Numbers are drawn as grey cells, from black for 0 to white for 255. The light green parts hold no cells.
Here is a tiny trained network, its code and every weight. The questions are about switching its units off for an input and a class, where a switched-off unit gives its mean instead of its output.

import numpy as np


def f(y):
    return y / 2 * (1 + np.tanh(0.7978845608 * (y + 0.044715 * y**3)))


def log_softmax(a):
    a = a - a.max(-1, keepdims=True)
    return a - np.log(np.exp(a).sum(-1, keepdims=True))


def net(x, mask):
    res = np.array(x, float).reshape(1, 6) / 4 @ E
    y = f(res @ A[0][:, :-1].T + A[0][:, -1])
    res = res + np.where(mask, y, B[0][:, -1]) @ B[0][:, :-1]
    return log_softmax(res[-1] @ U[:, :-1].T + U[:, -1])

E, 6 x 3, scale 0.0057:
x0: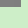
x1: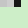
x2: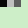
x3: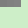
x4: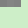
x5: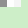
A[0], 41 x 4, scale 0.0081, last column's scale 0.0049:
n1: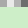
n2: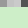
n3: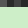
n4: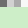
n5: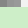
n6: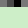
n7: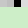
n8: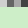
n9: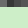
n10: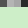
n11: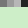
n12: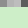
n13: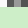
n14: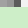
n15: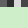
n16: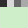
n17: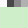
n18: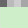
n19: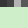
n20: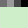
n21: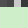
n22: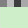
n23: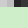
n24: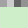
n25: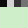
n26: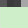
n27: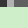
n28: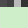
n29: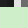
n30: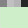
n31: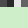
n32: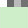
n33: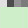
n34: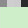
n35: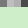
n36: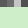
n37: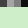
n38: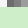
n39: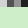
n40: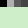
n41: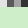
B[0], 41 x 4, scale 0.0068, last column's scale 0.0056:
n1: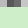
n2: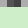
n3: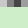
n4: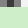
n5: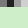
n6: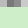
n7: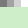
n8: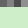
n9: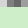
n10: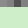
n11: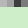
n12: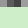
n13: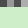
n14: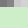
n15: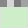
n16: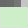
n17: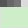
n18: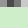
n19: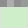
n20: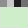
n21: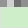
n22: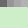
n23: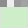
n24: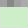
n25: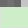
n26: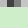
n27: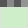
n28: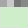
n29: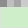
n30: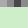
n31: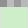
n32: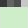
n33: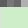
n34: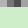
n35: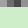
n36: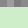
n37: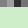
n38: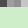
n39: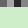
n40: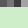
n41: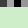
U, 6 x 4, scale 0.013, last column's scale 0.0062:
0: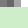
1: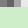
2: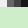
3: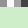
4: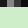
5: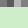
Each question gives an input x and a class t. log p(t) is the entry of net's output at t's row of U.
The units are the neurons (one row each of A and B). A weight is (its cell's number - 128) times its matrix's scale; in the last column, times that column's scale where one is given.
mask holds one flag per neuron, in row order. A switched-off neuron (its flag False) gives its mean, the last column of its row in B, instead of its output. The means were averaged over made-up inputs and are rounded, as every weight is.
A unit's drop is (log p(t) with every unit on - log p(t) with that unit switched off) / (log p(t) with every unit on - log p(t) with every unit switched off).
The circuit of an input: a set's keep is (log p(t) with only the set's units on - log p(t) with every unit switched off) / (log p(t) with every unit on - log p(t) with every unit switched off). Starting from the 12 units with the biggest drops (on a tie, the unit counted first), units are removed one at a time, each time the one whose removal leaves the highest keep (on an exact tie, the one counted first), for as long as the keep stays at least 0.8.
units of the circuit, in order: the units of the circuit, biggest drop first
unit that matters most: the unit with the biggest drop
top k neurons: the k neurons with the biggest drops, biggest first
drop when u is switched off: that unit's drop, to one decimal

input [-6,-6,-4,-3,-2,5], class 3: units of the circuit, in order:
(n15, n31)
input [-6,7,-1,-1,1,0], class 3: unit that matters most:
n23
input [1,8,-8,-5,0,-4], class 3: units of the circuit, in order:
(n23, n7)
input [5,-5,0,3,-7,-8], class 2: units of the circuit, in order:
(n3, n9)
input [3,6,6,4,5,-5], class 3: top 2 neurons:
(n7, n23)
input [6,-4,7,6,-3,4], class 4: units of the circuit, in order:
(n40, n7)
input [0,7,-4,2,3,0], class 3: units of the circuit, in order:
(n23, n7)
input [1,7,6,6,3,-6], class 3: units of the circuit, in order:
(n7, n23)
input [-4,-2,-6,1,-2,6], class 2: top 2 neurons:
(n2, n7)
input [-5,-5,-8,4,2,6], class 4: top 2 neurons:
(n32, n41)
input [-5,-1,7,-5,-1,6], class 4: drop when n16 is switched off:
0.2
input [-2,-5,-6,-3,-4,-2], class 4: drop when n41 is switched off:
0.2
